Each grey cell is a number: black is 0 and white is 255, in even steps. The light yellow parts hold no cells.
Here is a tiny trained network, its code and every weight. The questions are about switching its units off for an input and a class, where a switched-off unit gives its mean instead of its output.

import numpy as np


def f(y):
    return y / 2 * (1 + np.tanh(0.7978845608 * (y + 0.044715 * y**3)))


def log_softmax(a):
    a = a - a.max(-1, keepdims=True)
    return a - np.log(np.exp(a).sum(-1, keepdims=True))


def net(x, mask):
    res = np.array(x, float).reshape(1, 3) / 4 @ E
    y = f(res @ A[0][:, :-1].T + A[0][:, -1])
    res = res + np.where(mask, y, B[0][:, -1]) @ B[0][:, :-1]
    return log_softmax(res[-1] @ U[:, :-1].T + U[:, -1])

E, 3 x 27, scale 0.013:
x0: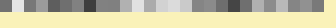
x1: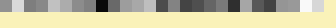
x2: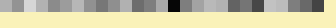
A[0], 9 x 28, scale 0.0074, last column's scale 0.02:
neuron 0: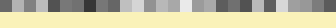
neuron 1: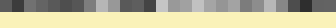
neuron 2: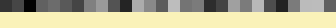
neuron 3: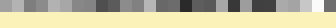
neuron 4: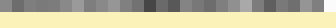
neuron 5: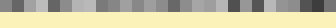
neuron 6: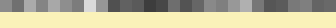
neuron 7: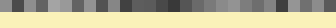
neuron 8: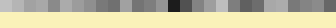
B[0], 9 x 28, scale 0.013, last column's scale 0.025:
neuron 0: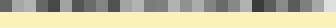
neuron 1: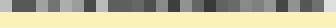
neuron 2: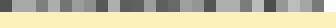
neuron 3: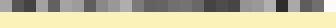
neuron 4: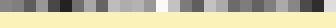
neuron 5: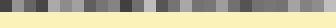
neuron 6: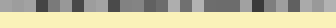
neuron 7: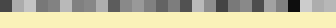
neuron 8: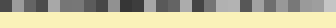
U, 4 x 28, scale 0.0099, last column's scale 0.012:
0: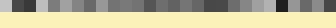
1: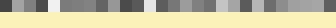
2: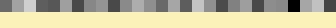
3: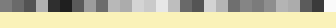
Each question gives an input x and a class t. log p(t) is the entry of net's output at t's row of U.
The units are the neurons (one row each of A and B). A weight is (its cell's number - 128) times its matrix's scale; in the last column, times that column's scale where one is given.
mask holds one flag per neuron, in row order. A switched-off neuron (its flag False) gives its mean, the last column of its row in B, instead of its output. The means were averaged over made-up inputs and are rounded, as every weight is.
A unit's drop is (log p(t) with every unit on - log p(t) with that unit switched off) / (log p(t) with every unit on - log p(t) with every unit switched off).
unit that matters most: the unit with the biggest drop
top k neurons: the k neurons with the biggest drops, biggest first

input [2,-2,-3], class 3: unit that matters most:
neuron 8
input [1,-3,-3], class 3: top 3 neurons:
(neuron 3; neuron 8; neuron 5)
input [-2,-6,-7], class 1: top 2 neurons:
(neuron 2; neuron 3)
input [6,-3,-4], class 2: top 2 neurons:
(neuron 0; neuron 4)
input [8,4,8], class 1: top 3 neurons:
(neuron 8; neuron 5; neuron 7)
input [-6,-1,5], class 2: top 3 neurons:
(neuron 7; neuron 2; neuron 6)
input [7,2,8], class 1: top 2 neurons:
(neuron 8; neuron 5)
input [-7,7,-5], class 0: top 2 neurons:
(neuron 3; neuron 0)
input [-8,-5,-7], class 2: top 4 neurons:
(neuron 7; neuron 6; neuron 8; neuron 5)
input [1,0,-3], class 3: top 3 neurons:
(neuron 8; neuron 5; neuron 7)
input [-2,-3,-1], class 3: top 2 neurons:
(neuron 3; neuron 4)
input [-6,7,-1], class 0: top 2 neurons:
(neuron 3; neuron 0)
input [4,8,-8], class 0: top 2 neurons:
(neuron 3; neuron 8)
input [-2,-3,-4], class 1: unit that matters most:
neuron 3
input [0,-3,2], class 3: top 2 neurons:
(neuron 3; neuron 2)
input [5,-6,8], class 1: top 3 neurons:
(neuron 5; neuron 3; neuron 8)
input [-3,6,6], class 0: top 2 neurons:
(neuron 3; neuron 2)
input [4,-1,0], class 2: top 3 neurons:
(neuron 4; neuron 0; neuron 3)
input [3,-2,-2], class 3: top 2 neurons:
(neuron 7; neuron 3)
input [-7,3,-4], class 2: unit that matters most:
neuron 7
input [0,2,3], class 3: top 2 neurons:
(neuron 2; neuron 1)
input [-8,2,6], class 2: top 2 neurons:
(neuron 7; neuron 6)
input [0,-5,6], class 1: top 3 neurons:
(neuron 3; neuron 5; neuron 8)
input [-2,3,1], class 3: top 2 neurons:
(neuron 1; neuron 4)
